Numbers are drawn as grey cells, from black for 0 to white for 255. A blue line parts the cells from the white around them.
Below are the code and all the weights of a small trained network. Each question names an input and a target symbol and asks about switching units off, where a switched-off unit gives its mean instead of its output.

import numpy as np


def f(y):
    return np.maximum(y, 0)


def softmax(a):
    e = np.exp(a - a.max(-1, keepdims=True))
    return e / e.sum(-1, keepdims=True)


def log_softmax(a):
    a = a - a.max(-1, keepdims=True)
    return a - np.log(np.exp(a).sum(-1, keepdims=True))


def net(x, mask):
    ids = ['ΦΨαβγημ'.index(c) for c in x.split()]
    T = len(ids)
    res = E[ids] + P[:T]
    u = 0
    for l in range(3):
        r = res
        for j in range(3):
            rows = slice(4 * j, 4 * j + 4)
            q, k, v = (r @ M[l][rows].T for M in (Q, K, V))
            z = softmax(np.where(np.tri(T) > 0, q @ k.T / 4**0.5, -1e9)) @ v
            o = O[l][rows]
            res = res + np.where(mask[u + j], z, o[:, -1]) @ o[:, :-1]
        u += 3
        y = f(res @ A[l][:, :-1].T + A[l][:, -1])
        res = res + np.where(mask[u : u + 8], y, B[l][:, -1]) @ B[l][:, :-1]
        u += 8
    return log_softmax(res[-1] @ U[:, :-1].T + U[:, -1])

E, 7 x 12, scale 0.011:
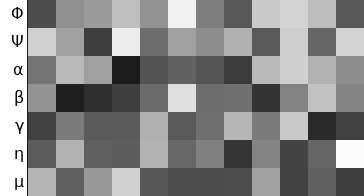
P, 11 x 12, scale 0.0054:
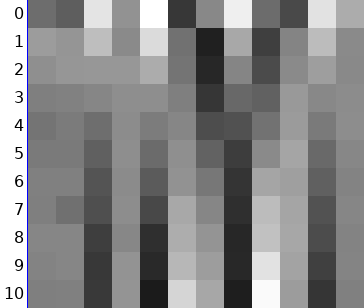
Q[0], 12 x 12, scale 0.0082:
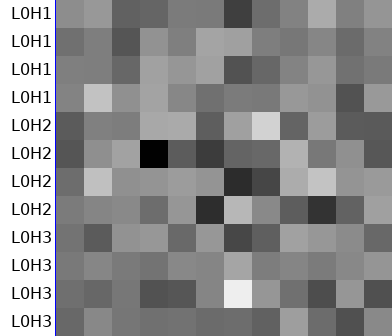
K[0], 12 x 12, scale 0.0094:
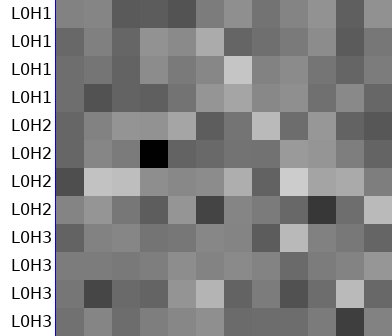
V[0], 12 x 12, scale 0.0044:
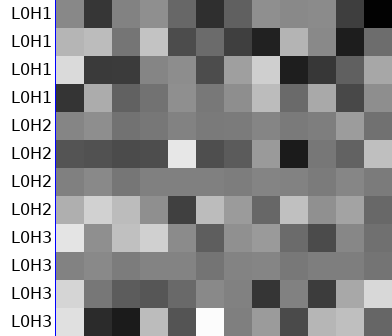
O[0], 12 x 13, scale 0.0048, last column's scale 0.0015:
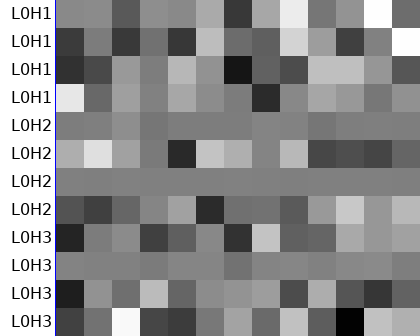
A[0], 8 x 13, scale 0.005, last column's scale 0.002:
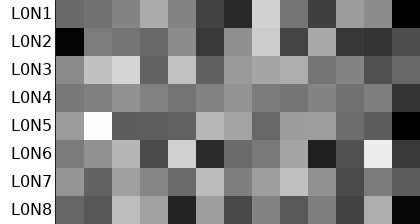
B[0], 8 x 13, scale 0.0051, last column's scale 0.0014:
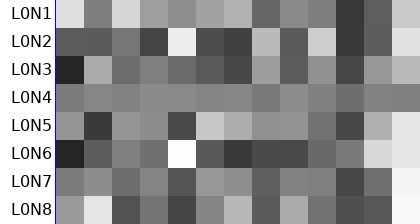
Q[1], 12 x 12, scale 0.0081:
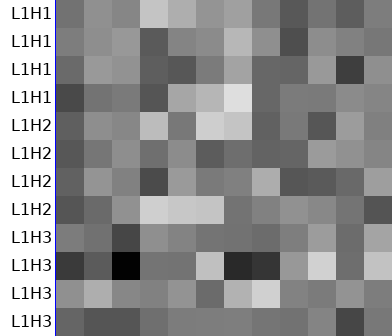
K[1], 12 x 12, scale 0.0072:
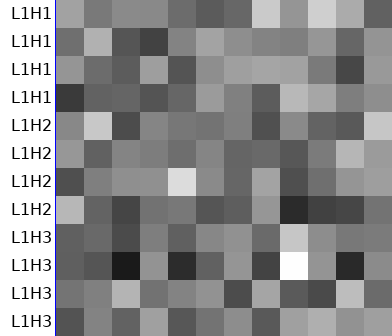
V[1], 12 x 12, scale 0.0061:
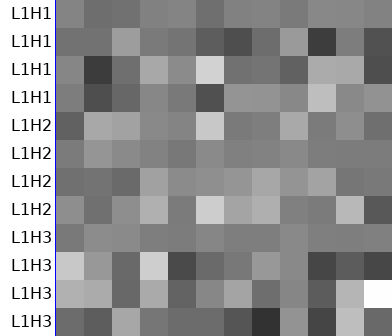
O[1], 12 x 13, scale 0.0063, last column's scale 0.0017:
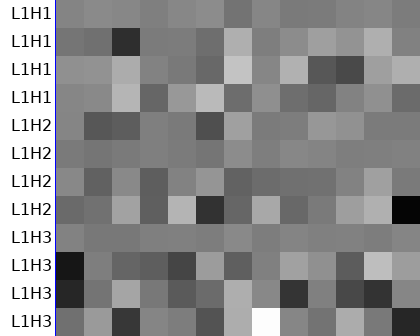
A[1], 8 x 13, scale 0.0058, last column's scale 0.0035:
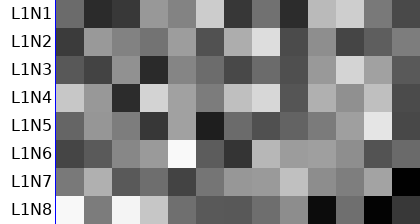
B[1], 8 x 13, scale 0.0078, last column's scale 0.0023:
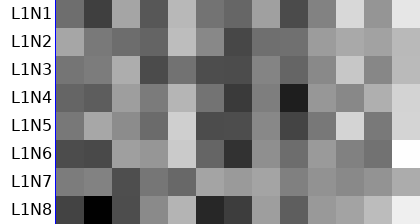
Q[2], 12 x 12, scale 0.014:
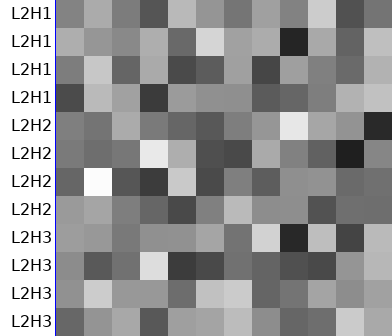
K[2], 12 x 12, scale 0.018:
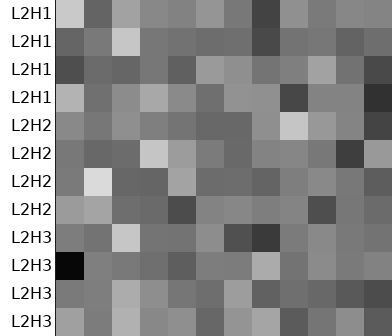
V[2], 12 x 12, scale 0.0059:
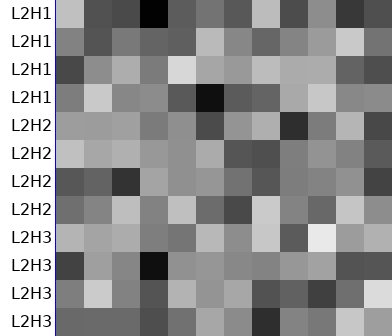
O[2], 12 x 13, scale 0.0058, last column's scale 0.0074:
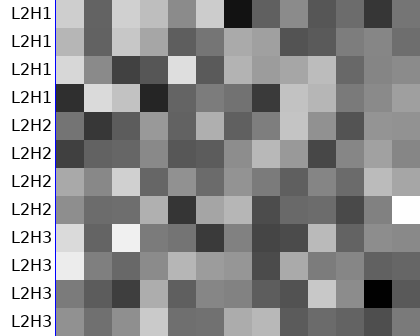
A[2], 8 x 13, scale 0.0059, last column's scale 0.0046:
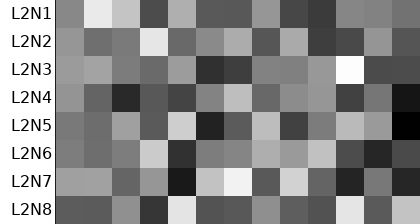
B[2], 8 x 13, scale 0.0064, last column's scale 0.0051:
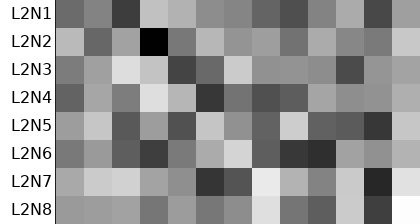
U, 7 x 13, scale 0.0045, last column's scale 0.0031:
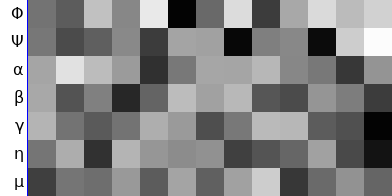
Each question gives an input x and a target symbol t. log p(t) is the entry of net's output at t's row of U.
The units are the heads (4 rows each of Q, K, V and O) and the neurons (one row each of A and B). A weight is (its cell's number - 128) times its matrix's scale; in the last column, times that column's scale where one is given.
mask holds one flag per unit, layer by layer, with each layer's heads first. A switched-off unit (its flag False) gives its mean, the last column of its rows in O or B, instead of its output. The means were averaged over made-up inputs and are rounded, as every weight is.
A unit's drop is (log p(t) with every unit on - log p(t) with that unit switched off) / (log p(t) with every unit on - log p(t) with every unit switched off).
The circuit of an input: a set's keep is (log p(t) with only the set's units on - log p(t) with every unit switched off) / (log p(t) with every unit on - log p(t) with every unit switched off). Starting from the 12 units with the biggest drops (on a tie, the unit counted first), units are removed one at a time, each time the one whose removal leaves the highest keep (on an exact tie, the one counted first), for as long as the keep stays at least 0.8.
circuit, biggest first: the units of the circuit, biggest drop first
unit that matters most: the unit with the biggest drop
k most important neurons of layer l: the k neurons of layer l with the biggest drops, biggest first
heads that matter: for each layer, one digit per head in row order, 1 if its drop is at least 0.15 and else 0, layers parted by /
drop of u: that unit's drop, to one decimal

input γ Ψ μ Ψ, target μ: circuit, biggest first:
(L2H3 L1N8 L2H1)
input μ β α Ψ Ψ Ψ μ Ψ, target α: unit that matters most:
L0H3
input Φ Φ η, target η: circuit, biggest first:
(L2N5 L2N1 L1N5)
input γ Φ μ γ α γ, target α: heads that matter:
111 / 000 / 100
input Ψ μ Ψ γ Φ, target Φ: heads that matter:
010 / 000 / 000
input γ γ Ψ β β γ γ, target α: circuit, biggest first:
(L0H2 L1N8)
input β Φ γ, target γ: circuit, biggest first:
(L2N5 L1N2 L0N2)
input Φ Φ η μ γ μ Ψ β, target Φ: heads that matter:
000 / 000 / 010
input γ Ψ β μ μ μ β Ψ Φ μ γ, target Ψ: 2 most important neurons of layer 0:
(L0N2 L0N8)
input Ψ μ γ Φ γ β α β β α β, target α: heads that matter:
001 / 000 / 000
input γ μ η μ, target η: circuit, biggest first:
(L2H3 L0N6)
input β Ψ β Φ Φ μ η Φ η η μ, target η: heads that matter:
000 / 001 / 001
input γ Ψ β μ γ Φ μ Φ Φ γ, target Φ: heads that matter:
111 / 001 / 100
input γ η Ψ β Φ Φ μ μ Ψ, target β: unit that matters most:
L1H3
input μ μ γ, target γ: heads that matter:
010 / 001 / 001
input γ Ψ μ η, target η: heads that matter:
010 / 000 / 000
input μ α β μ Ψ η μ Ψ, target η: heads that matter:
000 / 101 / 001
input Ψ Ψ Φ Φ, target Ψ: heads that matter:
111 / 100 / 010
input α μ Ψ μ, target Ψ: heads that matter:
000 / 000 / 001
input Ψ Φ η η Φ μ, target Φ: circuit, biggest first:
(L1N8)
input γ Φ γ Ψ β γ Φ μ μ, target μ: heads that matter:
100 / 001 / 101
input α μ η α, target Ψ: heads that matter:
111 / 100 / 010
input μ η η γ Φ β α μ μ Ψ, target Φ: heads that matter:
010 / 000 / 010
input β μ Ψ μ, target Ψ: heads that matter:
100 / 000 / 001
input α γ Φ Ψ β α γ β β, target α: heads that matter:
011 / 100 / 000
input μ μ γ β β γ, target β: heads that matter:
010 / 001 / 101
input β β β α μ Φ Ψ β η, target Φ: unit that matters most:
L0N6
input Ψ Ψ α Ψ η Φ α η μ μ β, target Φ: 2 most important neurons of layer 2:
(L2N8 L2N5)
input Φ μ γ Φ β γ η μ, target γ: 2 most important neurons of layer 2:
(L2N7 L2N2)
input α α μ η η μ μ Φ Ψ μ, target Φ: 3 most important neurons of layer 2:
(L2N5 L2N7 L2N4)
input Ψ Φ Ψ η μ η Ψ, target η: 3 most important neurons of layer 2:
(L2N6 L2N4 L2N7)
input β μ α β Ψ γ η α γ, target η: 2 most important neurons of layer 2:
(L2N6 L2N4)
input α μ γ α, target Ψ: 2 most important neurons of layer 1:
(L1N5 L1N3)
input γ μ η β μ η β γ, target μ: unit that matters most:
L1H3
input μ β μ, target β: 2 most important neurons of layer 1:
(L1N6 L1N1)
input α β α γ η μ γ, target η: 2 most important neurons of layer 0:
(L0N6 L0N2)
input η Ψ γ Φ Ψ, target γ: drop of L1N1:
0.2
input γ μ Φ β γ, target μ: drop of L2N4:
0.0
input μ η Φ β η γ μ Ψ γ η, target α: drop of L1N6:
0.1
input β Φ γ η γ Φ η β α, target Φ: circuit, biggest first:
(L0H2)
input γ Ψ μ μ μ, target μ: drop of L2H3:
0.5
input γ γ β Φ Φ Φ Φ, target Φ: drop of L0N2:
0.1
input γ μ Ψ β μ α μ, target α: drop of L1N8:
0.2
